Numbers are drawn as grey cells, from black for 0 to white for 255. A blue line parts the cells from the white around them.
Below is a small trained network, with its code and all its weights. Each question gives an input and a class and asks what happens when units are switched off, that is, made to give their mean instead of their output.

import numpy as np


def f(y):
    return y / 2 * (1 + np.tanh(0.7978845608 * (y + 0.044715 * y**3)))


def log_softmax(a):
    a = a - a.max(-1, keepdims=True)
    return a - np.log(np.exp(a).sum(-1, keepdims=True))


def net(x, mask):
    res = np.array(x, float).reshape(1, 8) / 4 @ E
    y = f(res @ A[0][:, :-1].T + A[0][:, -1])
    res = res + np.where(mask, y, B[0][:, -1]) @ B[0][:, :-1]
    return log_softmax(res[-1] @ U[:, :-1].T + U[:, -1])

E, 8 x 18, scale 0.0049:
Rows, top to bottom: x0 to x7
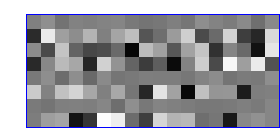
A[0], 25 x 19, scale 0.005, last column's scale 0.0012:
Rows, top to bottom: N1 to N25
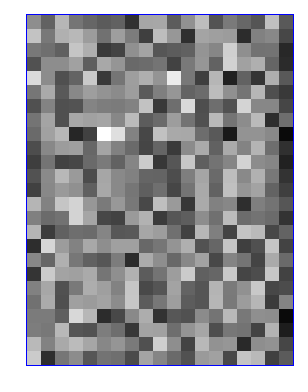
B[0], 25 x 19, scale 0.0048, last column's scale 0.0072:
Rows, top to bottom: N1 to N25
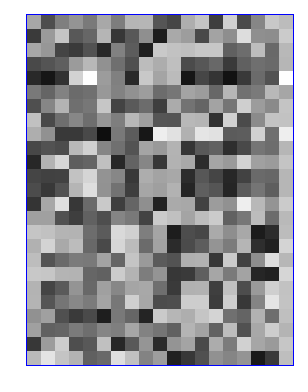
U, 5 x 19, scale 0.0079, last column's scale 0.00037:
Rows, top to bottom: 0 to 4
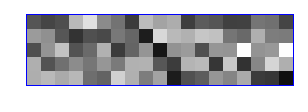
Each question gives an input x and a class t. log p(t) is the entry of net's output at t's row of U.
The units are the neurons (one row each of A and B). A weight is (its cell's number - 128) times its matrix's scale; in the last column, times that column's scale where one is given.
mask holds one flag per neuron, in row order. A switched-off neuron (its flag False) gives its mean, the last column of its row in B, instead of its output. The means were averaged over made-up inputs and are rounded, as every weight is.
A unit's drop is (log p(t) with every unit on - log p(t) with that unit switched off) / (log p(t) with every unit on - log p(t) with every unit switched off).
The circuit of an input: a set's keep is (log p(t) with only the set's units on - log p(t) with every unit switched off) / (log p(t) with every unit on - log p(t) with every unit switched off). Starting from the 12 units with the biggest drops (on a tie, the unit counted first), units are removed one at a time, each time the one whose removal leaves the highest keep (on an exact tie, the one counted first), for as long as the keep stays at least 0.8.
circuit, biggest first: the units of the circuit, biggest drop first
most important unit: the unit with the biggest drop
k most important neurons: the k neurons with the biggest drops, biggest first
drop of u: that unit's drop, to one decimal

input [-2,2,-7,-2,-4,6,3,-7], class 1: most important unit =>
N22
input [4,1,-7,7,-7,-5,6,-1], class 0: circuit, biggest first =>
[N13 N12]
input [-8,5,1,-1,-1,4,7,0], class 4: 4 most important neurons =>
[N19 N17 N11 N7]
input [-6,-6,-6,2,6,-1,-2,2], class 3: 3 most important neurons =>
[N21 N8 N20]
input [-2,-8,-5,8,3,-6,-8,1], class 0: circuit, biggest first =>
[N13 N12]
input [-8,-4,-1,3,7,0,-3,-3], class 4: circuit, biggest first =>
[N25 N16]
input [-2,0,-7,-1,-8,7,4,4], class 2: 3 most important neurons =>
[N14 N2 N24]
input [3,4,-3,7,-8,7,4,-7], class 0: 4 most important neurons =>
[N12 N13 N10 N4]
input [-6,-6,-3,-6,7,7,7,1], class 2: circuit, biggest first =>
[N14 N2]
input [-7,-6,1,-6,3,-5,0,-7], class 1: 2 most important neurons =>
[N22 N3]
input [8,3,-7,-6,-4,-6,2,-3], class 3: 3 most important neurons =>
[N21 N20 N8]
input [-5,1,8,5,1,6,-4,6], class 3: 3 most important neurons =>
[N1 N18 N23]
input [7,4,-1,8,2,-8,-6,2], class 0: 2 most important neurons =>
[N12 N13]
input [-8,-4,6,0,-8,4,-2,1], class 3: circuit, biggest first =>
[N1]
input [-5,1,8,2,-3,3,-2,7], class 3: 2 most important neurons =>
[N1 N18]
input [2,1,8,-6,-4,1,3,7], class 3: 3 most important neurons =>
[N1 N18 N23]
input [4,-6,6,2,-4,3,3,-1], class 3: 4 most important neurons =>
[N1 N18 N17 N19]
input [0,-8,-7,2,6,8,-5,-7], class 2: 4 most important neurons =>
[N14 N2 N24 N9]
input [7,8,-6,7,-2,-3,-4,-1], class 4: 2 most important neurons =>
[N17 N19]
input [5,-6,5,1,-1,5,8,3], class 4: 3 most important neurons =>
[N16 N25 N11]
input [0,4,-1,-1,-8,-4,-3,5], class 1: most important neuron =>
[N9]
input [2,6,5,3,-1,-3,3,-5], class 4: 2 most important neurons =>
[N19 N17]
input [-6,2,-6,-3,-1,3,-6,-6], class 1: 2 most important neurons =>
[N22 N3]
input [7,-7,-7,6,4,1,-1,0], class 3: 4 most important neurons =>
[N21 N8 N20 N5]
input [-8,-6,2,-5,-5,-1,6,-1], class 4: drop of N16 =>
0.6
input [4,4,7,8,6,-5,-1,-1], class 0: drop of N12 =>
0.2
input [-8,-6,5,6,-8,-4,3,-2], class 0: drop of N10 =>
0.3
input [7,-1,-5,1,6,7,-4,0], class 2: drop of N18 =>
0.0
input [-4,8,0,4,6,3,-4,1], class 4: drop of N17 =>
0.1
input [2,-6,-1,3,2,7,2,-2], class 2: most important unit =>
N14
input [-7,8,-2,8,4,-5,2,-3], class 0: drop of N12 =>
0.3
